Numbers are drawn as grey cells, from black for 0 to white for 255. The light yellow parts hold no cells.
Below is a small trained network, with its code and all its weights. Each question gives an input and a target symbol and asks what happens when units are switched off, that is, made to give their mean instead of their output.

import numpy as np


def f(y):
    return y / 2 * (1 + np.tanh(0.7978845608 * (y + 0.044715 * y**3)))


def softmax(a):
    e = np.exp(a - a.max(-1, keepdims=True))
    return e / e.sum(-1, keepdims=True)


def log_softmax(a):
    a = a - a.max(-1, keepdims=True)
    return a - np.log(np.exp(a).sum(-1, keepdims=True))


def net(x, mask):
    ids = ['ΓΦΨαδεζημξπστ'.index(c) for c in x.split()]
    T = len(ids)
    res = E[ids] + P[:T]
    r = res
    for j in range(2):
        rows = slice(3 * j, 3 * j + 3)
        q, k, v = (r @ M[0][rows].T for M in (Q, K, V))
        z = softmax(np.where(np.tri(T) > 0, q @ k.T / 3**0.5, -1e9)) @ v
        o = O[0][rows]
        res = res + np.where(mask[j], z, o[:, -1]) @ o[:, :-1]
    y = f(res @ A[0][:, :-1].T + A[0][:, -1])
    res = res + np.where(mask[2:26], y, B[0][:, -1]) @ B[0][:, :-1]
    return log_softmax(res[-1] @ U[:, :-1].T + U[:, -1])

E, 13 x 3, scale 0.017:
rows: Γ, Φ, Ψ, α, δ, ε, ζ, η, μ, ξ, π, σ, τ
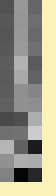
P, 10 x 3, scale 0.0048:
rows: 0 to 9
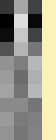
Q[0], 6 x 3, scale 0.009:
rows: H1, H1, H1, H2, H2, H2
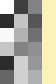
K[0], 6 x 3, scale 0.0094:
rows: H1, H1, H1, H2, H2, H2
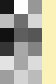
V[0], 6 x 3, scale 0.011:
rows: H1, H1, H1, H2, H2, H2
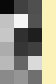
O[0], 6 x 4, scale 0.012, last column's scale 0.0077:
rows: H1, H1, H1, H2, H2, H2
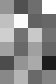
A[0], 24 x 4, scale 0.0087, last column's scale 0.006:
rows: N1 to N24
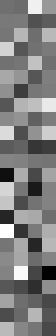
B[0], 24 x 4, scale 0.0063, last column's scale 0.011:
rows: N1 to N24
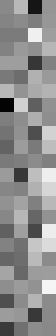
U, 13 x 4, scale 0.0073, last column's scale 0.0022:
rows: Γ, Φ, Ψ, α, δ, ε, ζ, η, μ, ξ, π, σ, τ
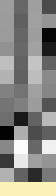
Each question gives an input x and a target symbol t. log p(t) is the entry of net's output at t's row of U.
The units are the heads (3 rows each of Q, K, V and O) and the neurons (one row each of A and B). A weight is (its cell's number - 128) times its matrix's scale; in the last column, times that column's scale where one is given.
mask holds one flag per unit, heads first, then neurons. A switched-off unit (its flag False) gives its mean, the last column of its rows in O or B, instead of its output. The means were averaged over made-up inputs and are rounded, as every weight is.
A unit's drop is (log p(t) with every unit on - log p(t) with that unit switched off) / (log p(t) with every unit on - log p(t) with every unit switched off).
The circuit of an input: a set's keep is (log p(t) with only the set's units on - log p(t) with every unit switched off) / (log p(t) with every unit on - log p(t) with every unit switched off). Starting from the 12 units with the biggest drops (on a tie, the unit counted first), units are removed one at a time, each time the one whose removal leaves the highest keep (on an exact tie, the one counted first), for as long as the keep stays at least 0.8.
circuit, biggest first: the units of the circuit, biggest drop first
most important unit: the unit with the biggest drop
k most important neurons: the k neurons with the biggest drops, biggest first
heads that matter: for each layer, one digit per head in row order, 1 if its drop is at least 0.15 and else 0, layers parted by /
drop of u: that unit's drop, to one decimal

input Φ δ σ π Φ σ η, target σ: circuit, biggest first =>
H1; H2
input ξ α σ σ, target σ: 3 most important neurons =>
N8; N16; N3
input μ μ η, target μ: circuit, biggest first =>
H1
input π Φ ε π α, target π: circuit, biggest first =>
H1; N13; N17
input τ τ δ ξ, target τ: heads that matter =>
10
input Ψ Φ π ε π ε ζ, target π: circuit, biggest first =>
H1; N13
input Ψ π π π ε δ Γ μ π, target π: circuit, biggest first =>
N17; N13; H1
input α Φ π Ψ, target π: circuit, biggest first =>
H1; N13
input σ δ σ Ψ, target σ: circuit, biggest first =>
H1; N3
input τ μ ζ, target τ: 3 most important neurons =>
N1; N17; N10
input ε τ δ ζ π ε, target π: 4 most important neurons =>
N13; N17; N10; N18
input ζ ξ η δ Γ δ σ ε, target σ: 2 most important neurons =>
N8; N16
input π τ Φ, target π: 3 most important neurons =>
N17; N13; N10
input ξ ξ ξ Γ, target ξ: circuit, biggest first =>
H1
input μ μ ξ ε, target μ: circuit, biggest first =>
H1; N13
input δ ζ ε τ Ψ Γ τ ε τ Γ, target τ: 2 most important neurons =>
N1; N17
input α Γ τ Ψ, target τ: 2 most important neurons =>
N17; N10
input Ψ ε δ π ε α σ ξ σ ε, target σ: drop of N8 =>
0.5
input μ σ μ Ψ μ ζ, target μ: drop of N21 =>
-0.1
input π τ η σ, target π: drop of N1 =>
0.3
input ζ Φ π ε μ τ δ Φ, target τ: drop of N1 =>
0.2
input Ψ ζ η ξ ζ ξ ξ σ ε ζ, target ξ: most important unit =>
H2
